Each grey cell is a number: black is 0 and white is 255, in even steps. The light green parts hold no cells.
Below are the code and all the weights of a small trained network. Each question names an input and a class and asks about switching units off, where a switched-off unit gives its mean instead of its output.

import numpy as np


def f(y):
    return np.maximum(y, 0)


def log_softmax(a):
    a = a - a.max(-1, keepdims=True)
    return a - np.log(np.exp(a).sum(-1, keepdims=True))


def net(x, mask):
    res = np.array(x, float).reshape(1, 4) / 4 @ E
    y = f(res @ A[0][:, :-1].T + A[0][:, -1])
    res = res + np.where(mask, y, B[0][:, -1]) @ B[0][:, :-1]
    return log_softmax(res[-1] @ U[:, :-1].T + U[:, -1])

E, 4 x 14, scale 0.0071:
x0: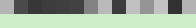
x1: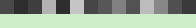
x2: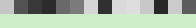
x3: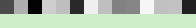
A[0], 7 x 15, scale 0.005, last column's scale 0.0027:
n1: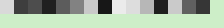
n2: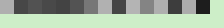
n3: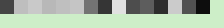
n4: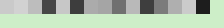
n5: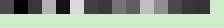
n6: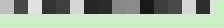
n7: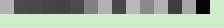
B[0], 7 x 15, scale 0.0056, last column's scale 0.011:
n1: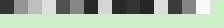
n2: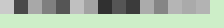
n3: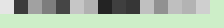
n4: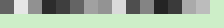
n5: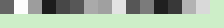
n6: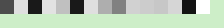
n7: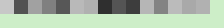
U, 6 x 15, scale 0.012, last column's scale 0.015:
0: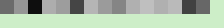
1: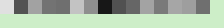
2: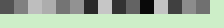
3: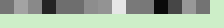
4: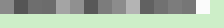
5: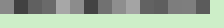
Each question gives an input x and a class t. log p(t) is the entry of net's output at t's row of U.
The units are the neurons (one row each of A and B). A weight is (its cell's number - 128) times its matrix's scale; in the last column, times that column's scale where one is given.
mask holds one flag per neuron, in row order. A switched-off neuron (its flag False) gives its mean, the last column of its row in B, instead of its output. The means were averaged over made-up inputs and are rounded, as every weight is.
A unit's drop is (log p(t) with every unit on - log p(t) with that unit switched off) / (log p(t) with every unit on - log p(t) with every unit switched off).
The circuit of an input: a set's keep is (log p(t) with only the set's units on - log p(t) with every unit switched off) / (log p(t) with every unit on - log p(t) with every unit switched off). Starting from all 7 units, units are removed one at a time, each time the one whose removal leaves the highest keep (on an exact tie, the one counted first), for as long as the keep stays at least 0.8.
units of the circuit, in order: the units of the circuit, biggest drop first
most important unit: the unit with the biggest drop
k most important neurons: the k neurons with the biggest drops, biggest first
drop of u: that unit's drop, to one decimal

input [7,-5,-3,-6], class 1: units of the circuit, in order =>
[n2]
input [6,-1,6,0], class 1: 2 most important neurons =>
[n7, n2]
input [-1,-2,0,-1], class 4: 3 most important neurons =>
[n5, n1, n6]
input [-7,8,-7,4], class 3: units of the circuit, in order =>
[n5, n1]
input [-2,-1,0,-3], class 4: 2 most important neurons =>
[n1, n5]
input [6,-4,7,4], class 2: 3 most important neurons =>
[n1, n6, n3]
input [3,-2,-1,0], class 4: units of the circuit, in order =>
[n1, n3, n6, n5]
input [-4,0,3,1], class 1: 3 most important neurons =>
[n6, n3, n5]
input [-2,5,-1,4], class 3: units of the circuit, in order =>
[n6, n5]
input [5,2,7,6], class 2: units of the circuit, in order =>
[n1, n6]
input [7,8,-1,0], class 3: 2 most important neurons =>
[n5, n3]
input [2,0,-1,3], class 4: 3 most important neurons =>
[n6, n1, n3]
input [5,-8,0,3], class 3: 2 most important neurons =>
[n4, n6]
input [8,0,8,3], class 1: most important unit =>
n7
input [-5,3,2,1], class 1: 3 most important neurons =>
[n6, n3, n4]
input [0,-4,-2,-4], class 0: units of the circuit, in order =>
[n6, n1]
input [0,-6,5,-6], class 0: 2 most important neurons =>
[n6, n5]
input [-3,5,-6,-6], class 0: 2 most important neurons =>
[n6, n1]
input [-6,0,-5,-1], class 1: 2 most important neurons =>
[n1, n3]
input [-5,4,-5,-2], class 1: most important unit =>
n1
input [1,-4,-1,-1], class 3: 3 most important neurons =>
[n1, n4, n6]
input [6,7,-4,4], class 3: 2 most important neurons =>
[n5, n6]
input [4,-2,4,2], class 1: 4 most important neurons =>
[n6, n7, n2, n5]
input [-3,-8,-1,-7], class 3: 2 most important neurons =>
[n4, n1]
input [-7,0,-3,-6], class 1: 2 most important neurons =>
[n3, n1]
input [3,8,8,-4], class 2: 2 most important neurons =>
[n1, n4]
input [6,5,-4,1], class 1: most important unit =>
n1
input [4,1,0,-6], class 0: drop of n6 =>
1.0
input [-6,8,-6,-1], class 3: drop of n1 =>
0.4
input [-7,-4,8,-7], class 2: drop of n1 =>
1.5
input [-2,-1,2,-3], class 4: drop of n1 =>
0.0
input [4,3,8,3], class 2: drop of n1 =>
0.7
